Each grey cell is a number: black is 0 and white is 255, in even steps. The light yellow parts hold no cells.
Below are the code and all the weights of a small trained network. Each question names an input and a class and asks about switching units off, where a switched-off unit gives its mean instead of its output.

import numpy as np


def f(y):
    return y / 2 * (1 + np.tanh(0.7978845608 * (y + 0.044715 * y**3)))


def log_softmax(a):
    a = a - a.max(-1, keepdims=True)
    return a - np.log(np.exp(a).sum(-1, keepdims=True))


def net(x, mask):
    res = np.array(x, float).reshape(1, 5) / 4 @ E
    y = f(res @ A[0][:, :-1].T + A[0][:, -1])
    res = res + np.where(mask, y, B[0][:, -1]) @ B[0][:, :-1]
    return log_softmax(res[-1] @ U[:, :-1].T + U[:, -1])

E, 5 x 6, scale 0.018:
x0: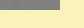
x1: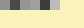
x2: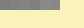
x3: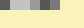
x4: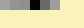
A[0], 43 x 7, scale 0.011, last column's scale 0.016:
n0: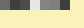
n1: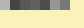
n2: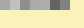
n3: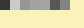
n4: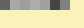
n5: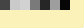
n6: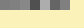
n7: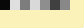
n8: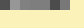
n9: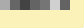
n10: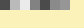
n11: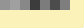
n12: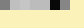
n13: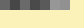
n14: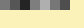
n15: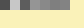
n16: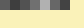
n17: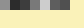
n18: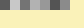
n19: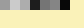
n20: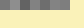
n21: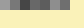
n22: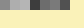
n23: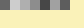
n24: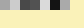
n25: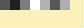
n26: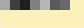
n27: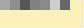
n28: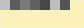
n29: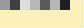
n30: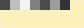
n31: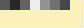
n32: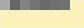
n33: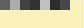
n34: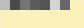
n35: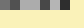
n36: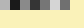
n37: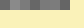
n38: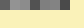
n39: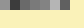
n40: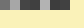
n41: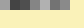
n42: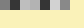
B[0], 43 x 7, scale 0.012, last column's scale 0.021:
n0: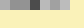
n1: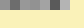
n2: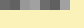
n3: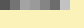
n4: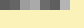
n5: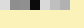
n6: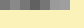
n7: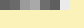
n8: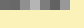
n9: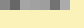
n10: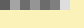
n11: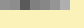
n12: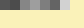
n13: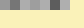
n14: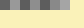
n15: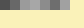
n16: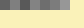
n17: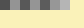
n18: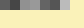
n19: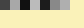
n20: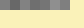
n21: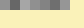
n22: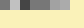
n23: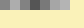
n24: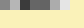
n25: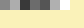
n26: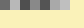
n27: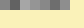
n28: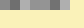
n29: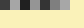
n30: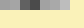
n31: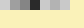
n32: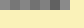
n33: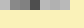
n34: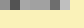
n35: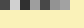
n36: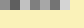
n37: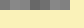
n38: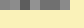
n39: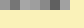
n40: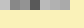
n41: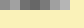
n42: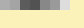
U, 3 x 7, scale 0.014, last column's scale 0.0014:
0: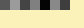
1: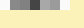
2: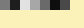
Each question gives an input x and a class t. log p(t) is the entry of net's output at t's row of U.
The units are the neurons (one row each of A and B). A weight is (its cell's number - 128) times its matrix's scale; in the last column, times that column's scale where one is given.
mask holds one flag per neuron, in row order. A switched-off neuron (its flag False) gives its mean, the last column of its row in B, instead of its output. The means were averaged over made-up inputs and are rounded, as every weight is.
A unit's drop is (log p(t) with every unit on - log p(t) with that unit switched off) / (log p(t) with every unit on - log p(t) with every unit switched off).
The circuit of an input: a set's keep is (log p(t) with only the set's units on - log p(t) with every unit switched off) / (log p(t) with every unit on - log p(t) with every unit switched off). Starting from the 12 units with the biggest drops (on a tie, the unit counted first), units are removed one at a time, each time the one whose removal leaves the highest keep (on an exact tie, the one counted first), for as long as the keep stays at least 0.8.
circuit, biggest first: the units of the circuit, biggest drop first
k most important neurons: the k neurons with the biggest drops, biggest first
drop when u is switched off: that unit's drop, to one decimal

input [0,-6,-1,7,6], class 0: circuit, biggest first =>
n19
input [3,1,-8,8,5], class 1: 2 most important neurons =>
n5, n30
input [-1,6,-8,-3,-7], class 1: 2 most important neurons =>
n31, n0
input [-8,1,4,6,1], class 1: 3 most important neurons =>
n5, n19, n30
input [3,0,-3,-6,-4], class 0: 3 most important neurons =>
n17, n26, n5
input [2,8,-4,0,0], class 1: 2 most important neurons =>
n42, n19
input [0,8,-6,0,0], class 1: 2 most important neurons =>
n42, n19
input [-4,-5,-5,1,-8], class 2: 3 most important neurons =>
n7, n12, n18
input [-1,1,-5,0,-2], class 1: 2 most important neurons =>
n19, n29
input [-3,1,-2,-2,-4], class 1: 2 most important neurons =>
n31, n19
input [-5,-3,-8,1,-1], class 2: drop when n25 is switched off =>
0.1
